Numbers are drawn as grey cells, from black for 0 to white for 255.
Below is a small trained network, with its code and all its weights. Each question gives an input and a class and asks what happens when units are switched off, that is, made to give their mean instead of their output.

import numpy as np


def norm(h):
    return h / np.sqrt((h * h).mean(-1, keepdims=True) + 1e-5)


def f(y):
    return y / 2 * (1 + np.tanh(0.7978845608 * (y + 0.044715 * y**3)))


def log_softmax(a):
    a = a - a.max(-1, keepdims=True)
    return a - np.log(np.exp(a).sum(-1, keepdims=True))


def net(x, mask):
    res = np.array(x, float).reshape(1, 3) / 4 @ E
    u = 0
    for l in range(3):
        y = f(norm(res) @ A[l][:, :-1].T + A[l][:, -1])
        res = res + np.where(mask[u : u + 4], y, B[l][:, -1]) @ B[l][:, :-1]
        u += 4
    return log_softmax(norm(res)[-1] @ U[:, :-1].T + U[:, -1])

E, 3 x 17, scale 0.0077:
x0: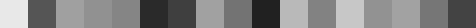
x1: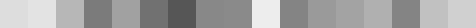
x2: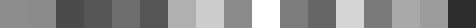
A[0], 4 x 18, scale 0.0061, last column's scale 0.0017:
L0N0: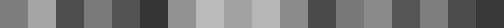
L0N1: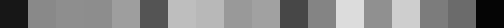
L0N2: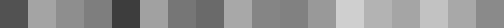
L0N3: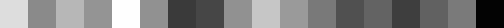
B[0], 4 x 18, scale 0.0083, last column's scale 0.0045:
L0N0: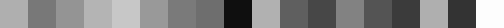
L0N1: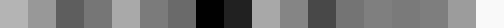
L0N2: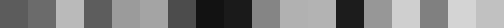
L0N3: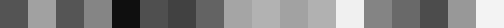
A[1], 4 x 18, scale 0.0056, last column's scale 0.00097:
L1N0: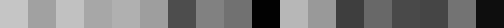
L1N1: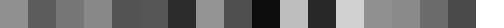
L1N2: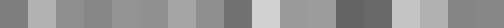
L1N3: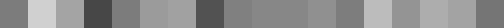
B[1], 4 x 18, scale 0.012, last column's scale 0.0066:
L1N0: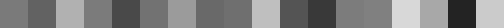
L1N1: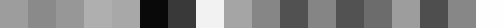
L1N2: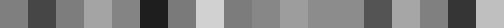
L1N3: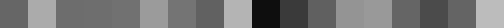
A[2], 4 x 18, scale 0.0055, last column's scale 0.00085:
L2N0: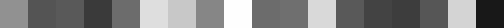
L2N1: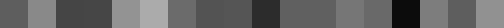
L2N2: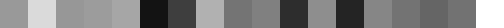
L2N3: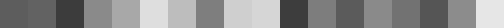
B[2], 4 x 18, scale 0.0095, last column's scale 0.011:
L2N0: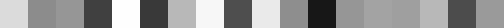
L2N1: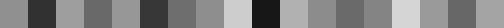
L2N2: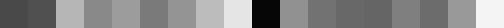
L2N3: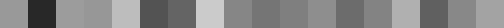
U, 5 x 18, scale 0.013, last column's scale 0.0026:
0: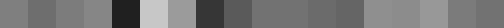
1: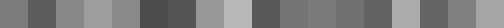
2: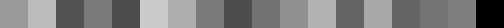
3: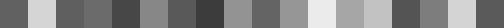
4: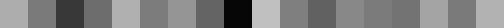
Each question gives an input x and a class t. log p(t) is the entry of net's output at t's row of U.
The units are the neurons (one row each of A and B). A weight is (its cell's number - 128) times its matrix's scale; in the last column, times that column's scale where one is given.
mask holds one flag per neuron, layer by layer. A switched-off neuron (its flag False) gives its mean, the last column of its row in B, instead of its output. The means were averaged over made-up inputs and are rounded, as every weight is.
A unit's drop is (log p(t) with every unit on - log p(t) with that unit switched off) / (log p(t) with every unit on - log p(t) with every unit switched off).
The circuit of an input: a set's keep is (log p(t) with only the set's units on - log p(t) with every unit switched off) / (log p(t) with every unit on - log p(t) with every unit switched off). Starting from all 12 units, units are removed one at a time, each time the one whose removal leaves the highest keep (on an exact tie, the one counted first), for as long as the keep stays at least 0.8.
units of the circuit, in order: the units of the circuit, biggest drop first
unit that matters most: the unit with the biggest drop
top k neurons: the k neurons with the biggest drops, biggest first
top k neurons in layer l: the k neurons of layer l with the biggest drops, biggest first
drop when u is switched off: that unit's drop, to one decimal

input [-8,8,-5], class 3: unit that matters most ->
L0N3
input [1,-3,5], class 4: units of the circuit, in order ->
(L0N0 L0N1)
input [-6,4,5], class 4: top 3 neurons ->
(L1N1 L0N0 L0N1)
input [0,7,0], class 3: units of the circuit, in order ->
(L0N3 L1N1)
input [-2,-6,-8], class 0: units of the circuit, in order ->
(L1N0 L1N1 L2N2)
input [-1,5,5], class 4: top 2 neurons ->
(L1N1 L0N0)
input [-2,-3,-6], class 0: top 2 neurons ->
(L1N0 L1N1)
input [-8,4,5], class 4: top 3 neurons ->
(L1N1 L0N0 L0N1)
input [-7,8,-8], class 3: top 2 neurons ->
(L0N3 L1N1)
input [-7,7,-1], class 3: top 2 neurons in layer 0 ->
(L0N3 L0N2)
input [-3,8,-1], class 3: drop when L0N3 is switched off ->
0.2
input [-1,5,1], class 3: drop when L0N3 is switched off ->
0.5
